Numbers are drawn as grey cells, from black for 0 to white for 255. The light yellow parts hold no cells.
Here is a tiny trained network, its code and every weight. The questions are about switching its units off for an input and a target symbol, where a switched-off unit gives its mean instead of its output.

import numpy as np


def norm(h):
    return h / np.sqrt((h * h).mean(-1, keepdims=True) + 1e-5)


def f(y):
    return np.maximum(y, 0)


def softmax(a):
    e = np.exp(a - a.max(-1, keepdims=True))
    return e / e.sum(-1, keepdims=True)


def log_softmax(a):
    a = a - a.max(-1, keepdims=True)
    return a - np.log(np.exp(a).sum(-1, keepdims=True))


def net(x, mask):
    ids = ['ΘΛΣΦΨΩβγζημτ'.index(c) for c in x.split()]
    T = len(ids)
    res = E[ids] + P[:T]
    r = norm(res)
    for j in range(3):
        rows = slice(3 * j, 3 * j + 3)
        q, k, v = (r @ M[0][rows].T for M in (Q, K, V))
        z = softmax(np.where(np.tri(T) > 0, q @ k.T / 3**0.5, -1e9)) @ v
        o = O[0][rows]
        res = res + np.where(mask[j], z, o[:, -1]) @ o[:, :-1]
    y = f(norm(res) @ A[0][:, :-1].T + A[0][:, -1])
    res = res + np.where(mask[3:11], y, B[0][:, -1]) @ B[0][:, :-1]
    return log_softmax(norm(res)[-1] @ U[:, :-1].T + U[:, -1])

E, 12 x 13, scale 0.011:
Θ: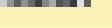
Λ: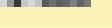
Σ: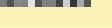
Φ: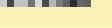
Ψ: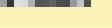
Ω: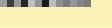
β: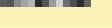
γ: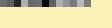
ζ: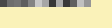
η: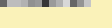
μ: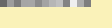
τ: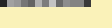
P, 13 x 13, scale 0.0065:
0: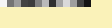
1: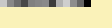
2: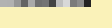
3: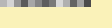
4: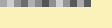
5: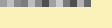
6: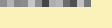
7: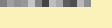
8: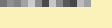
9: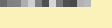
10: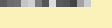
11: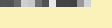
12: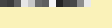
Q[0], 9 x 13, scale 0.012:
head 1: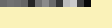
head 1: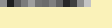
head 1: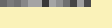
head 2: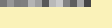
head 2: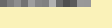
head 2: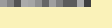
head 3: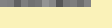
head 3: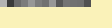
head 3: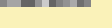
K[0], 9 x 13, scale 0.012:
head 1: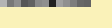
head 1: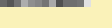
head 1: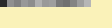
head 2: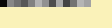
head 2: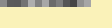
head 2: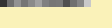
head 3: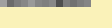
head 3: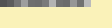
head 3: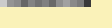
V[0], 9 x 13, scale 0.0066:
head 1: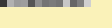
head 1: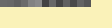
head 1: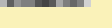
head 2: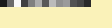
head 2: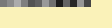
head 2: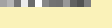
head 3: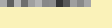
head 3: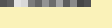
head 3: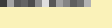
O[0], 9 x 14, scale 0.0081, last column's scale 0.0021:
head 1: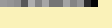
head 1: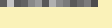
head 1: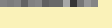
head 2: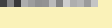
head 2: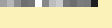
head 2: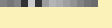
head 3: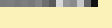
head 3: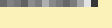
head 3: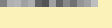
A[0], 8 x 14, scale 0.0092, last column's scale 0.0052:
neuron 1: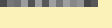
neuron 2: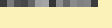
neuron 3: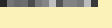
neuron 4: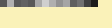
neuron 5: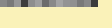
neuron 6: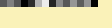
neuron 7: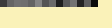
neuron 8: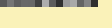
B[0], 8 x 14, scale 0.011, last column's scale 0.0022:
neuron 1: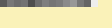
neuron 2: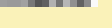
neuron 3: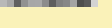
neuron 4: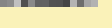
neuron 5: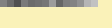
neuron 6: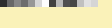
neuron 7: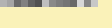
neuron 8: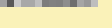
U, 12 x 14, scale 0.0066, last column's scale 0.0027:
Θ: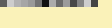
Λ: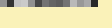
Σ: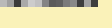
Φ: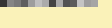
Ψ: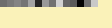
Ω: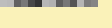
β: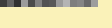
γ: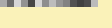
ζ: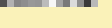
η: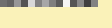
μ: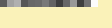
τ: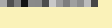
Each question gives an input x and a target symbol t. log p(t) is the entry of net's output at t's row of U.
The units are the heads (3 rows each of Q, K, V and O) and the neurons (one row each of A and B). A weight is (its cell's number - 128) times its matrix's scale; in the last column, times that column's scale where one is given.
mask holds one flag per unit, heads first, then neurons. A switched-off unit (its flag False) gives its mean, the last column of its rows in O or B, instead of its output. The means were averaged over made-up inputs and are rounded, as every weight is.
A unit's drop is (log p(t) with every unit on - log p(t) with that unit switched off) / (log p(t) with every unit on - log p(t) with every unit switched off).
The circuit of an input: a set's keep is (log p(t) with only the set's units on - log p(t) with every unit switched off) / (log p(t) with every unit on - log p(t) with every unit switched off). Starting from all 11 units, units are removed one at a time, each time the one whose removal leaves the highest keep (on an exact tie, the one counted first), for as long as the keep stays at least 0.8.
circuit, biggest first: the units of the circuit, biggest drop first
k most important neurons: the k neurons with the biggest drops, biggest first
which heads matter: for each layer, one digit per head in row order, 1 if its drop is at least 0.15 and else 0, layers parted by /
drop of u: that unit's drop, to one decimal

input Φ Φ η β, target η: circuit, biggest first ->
(head 1)
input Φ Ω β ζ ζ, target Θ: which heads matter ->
001
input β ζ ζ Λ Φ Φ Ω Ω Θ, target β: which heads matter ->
001
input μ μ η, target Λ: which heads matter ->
100
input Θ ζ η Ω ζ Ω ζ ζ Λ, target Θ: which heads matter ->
101
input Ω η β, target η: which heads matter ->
100
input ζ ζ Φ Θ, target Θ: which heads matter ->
101
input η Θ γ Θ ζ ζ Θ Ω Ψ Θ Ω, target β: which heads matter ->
001
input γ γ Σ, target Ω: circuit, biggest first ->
(neuron 7; head 3)
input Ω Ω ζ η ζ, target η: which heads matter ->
101
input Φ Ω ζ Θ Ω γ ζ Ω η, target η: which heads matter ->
100
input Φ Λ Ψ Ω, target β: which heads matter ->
010
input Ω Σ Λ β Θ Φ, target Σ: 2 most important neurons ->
(neuron 3; neuron 4)
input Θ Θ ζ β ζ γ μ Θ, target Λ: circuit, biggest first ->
(head 1)
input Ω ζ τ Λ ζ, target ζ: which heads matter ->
101
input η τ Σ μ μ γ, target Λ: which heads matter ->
110
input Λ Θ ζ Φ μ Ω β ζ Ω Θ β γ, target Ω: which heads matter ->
101
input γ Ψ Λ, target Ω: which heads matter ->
111
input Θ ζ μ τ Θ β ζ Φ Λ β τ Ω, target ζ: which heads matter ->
100
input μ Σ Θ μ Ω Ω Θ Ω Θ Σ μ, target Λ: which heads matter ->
010
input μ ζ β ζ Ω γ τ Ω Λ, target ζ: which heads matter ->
100
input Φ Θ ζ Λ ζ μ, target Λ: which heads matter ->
100
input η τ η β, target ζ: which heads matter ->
010
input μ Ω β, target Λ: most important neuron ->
(neuron 8)
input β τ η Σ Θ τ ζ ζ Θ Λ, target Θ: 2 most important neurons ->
(neuron 3; neuron 6)
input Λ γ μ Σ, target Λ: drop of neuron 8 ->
0.1
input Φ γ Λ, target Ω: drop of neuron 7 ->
0.9
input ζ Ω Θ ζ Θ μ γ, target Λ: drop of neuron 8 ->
-0.1
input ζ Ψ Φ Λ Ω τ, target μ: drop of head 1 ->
-0.1
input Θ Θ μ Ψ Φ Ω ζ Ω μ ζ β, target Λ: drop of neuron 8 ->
-0.1
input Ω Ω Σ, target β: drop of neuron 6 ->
0.0
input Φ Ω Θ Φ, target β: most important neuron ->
(neuron 1)
